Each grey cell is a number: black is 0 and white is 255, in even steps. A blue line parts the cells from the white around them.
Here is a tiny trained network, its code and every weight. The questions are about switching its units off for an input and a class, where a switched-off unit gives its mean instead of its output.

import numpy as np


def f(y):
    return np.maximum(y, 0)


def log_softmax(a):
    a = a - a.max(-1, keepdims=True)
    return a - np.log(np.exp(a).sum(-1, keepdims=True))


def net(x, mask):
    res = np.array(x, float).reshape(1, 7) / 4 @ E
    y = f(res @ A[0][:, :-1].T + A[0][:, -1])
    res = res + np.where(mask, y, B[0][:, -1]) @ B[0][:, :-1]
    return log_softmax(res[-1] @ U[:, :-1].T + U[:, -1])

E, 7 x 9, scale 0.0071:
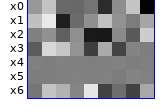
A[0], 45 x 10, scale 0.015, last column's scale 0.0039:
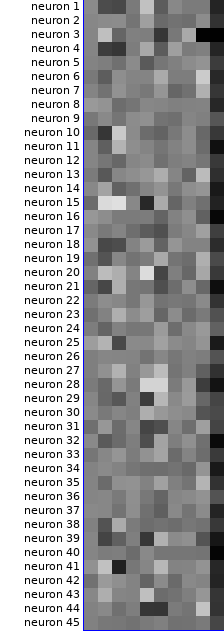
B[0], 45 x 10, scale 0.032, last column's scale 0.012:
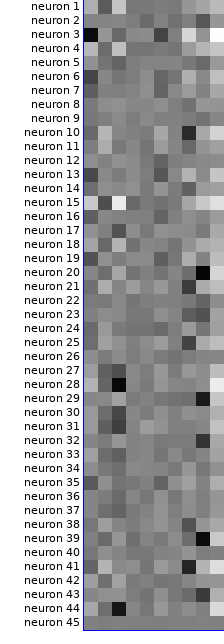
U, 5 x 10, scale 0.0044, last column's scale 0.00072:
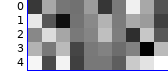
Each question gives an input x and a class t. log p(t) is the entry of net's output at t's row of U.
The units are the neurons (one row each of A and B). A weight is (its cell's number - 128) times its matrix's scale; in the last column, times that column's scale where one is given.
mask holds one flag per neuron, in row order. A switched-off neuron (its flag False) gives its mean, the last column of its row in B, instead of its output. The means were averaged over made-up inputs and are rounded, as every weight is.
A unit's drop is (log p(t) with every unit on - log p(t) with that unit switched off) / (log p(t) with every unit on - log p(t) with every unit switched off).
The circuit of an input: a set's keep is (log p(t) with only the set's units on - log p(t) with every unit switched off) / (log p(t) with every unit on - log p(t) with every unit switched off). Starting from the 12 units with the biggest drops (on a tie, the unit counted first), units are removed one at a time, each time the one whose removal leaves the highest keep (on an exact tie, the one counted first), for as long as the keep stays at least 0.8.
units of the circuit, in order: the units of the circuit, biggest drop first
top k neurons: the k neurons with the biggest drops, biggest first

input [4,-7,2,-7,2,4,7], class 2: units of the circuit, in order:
[neuron 21]
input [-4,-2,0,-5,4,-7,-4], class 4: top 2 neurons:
[neuron 3; neuron 4]
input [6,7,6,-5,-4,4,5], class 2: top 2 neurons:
[neuron 41; neuron 25]
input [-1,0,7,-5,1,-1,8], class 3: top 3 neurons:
[neuron 20; neuron 28; neuron 43]
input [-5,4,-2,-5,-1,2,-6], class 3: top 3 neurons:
[neuron 3; neuron 39; neuron 29]
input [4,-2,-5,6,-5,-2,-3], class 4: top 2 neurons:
[neuron 15; neuron 44]
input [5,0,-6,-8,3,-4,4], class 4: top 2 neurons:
[neuron 1; neuron 4]
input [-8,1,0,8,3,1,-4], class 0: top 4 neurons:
[neuron 6; neuron 19; neuron 13; neuron 35]
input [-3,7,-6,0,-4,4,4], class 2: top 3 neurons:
[neuron 41; neuron 25; neuron 44]
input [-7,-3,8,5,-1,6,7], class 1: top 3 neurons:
[neuron 44; neuron 3; neuron 31]
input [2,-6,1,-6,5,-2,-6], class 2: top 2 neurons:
[neuron 10; neuron 21]
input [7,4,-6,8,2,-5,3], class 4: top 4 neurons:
[neuron 15; neuron 13; neuron 6; neuron 19]
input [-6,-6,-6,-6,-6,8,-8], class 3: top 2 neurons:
[neuron 39; neuron 3]
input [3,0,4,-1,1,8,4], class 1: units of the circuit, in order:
[neuron 44]
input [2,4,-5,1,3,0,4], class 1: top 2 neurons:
[neuron 28; neuron 10]
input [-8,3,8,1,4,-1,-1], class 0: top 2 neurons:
[neuron 6; neuron 13]
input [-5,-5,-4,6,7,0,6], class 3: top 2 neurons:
[neuron 20; neuron 3]
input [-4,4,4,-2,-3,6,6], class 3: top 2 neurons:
[neuron 20; neuron 3]
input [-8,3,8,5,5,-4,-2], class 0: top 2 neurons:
[neuron 6; neuron 28]
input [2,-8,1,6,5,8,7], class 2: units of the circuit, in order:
[neuron 10]
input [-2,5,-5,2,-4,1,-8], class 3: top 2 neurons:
[neuron 29; neuron 39]
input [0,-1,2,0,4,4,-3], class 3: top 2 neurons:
[neuron 28; neuron 3]
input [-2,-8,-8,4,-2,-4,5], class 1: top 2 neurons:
[neuron 28; neuron 27]
